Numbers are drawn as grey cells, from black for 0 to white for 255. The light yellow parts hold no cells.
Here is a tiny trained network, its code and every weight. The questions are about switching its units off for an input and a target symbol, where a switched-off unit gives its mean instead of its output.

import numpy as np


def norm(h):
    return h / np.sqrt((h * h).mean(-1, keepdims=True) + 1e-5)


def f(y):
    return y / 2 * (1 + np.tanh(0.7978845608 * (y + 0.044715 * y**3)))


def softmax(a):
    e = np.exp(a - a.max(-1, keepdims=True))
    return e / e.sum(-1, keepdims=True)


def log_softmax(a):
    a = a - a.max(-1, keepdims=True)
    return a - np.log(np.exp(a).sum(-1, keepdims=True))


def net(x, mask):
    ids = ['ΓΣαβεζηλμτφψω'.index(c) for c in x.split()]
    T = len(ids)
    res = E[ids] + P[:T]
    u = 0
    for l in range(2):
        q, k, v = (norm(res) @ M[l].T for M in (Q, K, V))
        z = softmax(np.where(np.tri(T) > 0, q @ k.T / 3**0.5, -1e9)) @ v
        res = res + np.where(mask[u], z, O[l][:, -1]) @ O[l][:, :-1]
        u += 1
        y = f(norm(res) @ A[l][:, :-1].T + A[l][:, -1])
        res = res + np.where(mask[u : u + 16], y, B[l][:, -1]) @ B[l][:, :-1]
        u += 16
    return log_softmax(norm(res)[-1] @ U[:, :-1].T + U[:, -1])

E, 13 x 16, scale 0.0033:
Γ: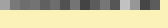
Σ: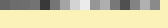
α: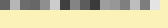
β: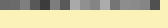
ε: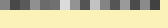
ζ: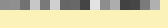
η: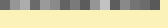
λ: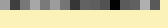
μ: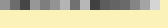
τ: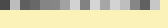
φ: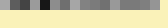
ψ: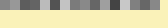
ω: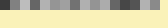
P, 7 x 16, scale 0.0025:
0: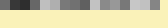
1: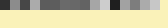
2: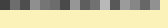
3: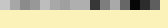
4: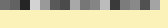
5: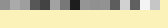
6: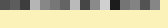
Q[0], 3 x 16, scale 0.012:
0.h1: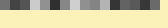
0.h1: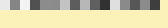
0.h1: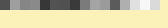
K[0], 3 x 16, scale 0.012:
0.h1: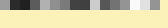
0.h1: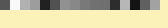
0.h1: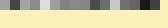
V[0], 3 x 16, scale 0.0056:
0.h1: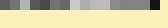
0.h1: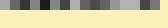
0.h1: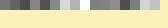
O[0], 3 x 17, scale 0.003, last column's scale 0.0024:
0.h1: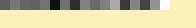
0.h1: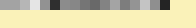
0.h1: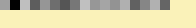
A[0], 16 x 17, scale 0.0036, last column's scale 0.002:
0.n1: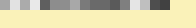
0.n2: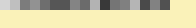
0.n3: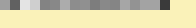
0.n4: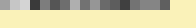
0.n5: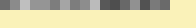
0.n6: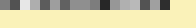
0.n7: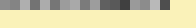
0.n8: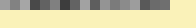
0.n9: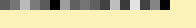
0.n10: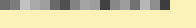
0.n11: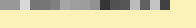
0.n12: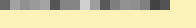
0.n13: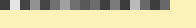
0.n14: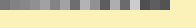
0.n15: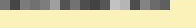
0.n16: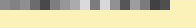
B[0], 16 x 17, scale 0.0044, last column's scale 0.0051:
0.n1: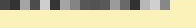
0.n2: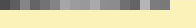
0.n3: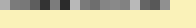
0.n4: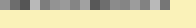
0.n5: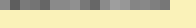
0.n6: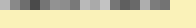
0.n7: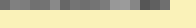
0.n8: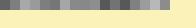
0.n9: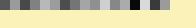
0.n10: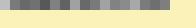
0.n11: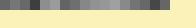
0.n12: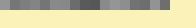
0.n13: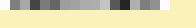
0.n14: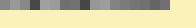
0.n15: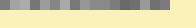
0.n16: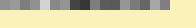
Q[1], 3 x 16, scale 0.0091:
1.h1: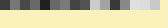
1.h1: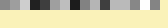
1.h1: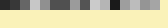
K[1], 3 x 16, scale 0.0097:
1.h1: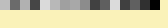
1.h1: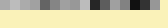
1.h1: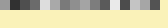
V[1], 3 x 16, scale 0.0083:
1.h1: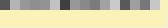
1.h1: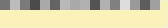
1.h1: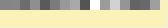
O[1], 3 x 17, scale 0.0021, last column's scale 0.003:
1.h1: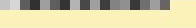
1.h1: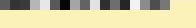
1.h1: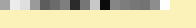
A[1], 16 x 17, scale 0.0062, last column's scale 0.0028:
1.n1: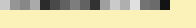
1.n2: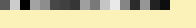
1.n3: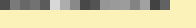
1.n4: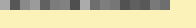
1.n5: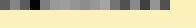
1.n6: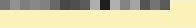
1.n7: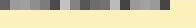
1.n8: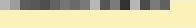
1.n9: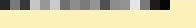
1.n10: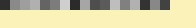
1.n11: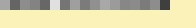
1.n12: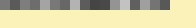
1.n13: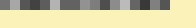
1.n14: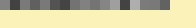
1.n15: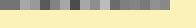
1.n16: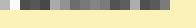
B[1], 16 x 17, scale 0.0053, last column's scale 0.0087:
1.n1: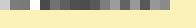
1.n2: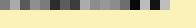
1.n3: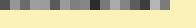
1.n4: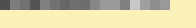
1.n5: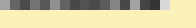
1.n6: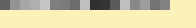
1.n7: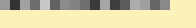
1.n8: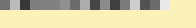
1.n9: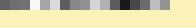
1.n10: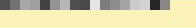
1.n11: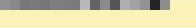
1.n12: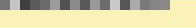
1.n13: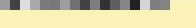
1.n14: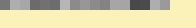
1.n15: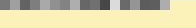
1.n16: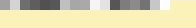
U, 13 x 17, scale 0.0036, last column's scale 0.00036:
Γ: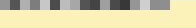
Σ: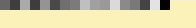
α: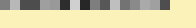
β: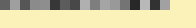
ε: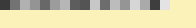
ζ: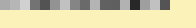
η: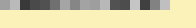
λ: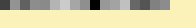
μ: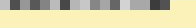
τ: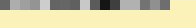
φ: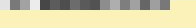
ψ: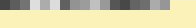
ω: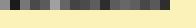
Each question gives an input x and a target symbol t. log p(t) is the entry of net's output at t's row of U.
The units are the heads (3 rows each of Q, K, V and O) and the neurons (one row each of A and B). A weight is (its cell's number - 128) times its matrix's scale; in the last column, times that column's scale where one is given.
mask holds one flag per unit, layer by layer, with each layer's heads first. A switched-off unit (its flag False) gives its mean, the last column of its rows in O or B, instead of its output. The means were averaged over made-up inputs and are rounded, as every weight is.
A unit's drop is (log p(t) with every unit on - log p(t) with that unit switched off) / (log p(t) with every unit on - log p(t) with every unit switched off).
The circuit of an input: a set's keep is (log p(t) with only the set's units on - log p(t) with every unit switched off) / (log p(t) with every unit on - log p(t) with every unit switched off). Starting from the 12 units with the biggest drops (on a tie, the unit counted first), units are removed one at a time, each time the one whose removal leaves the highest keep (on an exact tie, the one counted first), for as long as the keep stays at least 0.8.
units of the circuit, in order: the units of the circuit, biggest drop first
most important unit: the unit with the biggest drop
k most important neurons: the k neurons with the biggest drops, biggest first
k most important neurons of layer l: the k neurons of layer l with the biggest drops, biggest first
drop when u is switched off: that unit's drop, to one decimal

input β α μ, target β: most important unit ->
0.h1
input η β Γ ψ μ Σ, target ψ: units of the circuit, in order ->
(1.h1, 1.n9, 0.n13)
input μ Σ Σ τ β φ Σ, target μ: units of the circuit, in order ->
(0.h1, 1.n16)
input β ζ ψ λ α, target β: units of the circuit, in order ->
(0.h1, 0.n9, 1.n2)
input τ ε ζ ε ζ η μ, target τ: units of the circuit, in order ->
(1.h1, 1.n6)
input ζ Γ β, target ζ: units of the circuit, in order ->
(1.h1, 1.n13)
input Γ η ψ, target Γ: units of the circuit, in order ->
(0.h1, 0.n1, 1.n7)
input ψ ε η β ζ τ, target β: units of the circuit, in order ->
(0.h1, 1.n2, 0.n9)
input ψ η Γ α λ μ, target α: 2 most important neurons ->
(0.n1, 1.n12)
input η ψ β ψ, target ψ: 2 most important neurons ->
(1.n9, 0.n13)
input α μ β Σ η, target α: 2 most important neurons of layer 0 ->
(0.n1, 0.n13)
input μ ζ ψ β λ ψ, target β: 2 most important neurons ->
(0.n9, 1.n2)
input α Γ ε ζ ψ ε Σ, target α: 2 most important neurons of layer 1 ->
(1.n12, 1.n16)
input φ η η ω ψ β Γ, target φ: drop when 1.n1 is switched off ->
0.2
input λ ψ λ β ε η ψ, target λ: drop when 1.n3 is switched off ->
0.1
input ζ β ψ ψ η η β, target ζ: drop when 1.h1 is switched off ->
0.7
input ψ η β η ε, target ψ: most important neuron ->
(1.n9)
